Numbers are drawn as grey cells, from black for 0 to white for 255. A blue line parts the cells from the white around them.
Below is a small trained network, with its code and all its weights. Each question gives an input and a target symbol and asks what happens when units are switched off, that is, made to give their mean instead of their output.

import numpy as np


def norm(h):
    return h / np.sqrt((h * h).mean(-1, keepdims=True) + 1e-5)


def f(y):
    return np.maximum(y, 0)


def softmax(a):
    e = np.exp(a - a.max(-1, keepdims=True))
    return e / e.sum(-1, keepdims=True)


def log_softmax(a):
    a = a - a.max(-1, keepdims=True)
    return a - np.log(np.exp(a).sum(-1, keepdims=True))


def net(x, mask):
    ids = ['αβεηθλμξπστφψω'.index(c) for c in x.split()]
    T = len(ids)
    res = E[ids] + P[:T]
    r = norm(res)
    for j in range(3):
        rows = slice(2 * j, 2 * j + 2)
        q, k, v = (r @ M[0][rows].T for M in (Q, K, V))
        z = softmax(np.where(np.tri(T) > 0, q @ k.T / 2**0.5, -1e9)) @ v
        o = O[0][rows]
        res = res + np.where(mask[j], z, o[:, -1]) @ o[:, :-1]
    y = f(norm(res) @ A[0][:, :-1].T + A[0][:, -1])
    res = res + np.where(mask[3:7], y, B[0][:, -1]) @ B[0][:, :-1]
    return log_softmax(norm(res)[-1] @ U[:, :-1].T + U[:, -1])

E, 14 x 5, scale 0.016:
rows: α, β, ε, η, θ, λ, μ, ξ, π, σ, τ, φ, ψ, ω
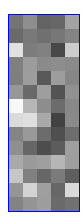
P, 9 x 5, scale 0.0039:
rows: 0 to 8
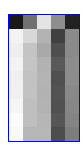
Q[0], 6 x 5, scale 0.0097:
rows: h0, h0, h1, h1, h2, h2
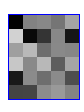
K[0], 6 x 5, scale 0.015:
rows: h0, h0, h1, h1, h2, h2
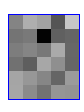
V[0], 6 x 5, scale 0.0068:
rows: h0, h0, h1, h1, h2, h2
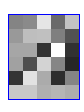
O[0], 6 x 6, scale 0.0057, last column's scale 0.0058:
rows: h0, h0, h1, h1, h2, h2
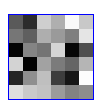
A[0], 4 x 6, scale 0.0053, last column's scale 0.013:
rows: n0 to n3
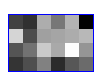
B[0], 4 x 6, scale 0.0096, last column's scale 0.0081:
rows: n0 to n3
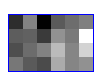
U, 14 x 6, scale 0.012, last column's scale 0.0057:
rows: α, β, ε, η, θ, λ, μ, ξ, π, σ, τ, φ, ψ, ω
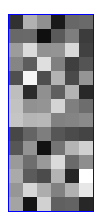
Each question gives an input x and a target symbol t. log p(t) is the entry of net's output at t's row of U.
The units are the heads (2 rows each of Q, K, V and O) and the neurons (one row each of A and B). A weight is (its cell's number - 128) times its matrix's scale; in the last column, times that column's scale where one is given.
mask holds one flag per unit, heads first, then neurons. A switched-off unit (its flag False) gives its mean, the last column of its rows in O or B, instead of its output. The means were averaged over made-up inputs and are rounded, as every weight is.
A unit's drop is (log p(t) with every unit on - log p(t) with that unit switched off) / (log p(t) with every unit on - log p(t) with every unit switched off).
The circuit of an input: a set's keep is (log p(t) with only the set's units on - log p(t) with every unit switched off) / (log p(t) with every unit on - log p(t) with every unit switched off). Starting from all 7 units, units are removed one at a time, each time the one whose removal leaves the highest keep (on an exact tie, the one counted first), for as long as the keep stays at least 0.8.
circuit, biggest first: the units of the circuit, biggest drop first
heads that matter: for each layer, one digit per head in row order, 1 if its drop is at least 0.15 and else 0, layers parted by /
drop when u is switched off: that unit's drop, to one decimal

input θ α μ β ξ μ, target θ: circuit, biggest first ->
h1
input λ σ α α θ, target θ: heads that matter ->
010
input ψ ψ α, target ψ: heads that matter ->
011
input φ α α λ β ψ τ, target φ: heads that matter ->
110
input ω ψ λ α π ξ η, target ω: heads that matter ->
011
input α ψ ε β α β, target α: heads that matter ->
011
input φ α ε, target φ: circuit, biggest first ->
h1, h0
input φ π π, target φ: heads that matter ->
010
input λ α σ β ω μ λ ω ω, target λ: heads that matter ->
010
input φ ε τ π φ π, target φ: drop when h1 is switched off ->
0.5
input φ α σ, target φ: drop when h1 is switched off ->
0.6
